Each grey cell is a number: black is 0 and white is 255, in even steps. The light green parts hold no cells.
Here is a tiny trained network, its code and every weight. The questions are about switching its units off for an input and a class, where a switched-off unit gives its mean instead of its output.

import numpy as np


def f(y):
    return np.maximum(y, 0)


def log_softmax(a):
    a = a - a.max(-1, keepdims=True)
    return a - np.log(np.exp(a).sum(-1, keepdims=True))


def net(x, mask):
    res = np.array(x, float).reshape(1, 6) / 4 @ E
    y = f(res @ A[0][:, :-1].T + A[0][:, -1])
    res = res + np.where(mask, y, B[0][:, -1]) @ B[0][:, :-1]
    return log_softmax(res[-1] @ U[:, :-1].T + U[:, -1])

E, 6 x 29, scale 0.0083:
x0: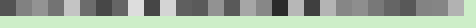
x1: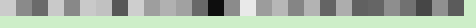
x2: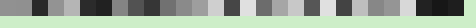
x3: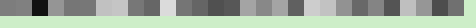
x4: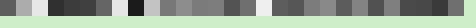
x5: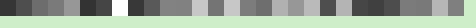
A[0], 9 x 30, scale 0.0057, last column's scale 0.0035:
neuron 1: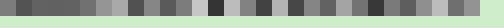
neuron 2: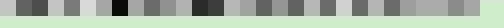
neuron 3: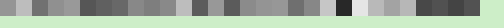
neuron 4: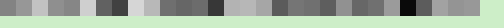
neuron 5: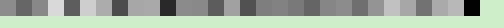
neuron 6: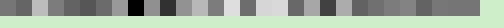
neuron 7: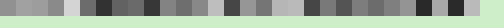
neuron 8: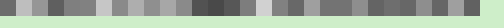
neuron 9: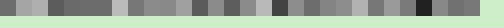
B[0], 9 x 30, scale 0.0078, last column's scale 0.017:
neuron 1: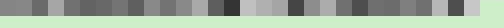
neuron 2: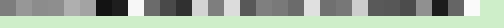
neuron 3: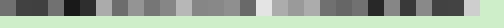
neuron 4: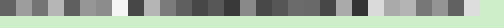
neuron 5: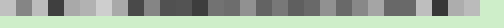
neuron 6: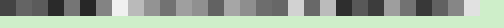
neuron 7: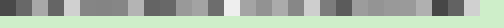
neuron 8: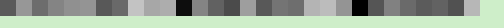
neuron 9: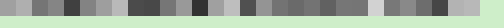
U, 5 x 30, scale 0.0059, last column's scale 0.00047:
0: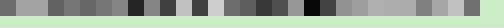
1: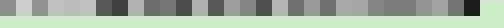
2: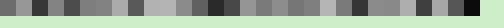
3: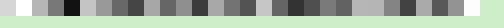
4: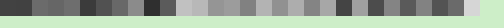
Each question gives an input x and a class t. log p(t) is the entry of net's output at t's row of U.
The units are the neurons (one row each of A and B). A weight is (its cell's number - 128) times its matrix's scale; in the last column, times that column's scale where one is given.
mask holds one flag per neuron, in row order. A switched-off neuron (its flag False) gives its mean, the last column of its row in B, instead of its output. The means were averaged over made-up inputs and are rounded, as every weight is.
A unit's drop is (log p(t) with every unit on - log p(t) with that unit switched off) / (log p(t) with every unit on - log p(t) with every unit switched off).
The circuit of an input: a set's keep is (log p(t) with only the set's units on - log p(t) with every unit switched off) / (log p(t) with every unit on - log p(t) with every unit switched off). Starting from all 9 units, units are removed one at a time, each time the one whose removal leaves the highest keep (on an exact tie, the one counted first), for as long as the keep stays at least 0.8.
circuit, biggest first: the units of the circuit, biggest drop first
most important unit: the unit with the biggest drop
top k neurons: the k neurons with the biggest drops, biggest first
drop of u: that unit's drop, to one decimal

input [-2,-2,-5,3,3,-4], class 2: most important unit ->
neuron 8
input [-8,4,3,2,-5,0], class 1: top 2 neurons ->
neuron 2; neuron 6
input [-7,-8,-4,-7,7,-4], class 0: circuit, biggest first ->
neuron 6; neuron 2; neuron 3
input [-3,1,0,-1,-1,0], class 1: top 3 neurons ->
neuron 3; neuron 6; neuron 9
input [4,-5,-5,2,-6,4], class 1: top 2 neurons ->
neuron 6; neuron 3
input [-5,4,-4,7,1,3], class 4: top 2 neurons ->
neuron 2; neuron 4
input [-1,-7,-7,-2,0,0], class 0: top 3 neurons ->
neuron 2; neuron 3; neuron 8
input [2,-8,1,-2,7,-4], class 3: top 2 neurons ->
neuron 9; neuron 6
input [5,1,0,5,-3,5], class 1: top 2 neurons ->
neuron 6; neuron 3
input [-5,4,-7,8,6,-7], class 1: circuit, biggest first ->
neuron 2; neuron 8
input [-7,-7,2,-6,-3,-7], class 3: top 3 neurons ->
neuron 6; neuron 5; neuron 2
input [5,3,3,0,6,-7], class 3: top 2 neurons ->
neuron 9; neuron 6
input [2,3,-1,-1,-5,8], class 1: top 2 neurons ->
neuron 3; neuron 6
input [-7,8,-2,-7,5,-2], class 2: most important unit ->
neuron 6
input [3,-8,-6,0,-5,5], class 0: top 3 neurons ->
neuron 2; neuron 3; neuron 7
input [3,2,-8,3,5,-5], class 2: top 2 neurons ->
neuron 8; neuron 4
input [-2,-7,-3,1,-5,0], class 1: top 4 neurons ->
neuron 6; neuron 3; neuron 9; neuron 4
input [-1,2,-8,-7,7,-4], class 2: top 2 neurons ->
neuron 4; neuron 8
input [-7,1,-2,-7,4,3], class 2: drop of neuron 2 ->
0.3
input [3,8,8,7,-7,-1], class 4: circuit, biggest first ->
neuron 3
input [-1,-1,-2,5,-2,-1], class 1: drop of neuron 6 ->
0.2
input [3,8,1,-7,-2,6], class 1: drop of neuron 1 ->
0.0
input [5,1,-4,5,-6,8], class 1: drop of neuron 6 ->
0.1
